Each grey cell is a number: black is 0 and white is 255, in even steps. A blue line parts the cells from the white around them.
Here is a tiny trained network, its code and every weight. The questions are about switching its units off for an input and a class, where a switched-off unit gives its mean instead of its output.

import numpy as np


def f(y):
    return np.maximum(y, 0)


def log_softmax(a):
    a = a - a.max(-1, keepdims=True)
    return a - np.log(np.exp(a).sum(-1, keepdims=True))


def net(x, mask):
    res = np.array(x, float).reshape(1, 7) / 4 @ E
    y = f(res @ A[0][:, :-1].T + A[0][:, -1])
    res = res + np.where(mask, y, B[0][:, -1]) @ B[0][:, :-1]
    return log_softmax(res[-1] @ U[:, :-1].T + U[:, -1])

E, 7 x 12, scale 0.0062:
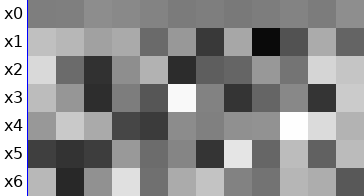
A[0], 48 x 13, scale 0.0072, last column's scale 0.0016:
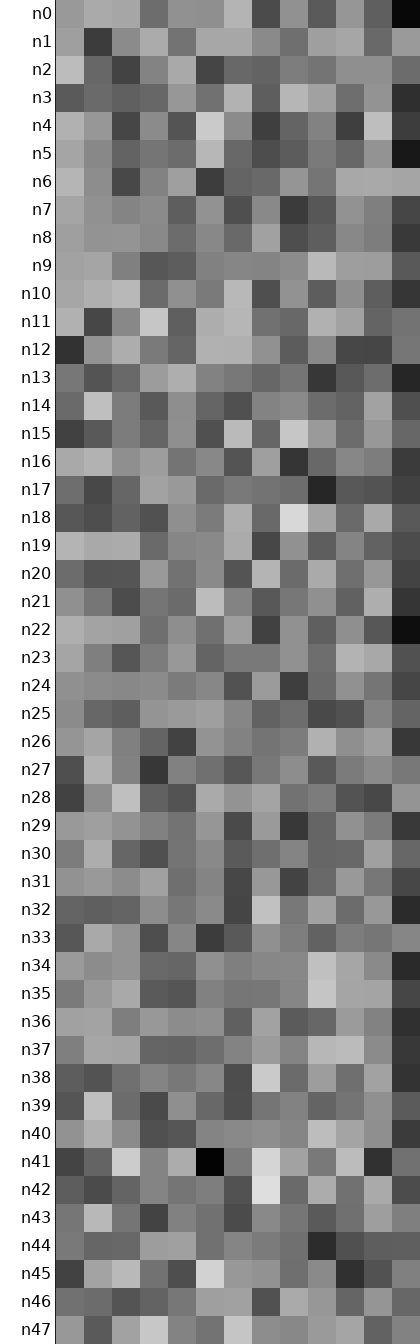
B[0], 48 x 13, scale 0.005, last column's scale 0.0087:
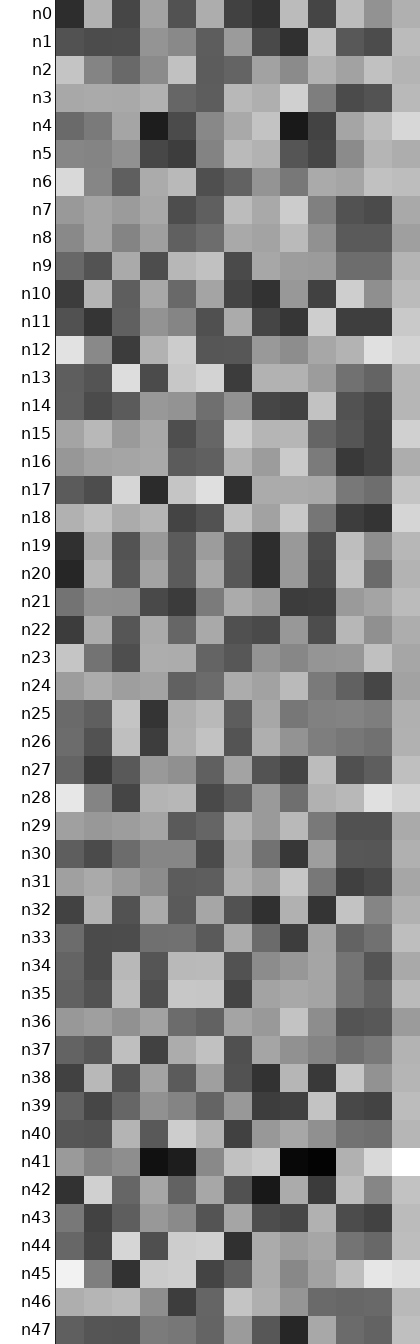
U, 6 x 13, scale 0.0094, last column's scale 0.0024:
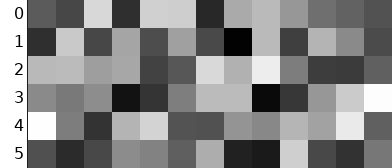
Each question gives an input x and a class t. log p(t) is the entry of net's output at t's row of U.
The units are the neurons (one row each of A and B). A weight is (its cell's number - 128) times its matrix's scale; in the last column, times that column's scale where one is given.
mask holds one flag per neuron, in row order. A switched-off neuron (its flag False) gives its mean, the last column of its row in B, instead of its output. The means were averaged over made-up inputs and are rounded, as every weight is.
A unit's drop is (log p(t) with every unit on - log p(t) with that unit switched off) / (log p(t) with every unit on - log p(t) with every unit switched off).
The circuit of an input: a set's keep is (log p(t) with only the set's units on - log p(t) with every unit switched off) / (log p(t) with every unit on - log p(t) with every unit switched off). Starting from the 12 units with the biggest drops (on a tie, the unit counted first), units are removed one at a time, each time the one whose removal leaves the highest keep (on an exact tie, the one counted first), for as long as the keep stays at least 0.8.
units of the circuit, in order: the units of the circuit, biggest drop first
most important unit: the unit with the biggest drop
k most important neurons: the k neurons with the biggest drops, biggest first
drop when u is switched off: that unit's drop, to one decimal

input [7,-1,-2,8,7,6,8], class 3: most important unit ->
n4
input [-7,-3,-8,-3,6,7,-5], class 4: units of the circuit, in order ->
n45, n28
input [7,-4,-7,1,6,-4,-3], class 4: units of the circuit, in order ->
n45, n28
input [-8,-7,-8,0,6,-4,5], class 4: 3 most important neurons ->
n45, n12, n28
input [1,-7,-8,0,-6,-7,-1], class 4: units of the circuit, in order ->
n45, n12
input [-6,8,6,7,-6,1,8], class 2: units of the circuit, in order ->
n7, n16
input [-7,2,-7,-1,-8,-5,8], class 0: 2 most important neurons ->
n17, n44
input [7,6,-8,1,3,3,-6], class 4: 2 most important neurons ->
n45, n28
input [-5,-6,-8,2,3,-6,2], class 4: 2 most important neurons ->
n45, n12
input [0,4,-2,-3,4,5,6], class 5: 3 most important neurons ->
n11, n1, n47
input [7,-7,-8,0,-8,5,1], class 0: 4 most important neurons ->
n17, n13, n44, n25
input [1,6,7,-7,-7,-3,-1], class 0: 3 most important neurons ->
n17, n44, n13
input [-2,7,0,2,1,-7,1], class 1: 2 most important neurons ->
n19, n10
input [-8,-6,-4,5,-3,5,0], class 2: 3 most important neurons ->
n18, n41, n46
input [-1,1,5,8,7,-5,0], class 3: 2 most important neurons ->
n4, n5
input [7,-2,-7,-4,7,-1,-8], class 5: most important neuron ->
n27
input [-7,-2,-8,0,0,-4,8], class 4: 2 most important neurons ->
n45, n12
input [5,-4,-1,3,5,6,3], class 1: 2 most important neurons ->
n42, n20
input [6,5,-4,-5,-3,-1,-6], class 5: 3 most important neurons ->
n33, n27, n39
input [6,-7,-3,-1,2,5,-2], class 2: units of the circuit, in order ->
n18
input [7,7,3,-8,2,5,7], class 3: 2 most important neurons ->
n41, n18
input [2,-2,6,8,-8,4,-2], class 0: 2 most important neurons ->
n13, n41
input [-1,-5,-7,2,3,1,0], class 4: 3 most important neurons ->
n45, n12, n28
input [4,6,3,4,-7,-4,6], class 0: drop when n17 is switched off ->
0.2
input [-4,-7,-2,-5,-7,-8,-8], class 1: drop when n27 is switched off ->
-0.1
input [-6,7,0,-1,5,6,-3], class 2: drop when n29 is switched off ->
0.2
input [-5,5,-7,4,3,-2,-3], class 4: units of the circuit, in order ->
n45
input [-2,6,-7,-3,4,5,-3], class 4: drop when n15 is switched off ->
0.1
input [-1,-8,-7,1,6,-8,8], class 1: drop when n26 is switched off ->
0.0
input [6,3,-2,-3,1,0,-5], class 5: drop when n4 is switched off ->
0.1
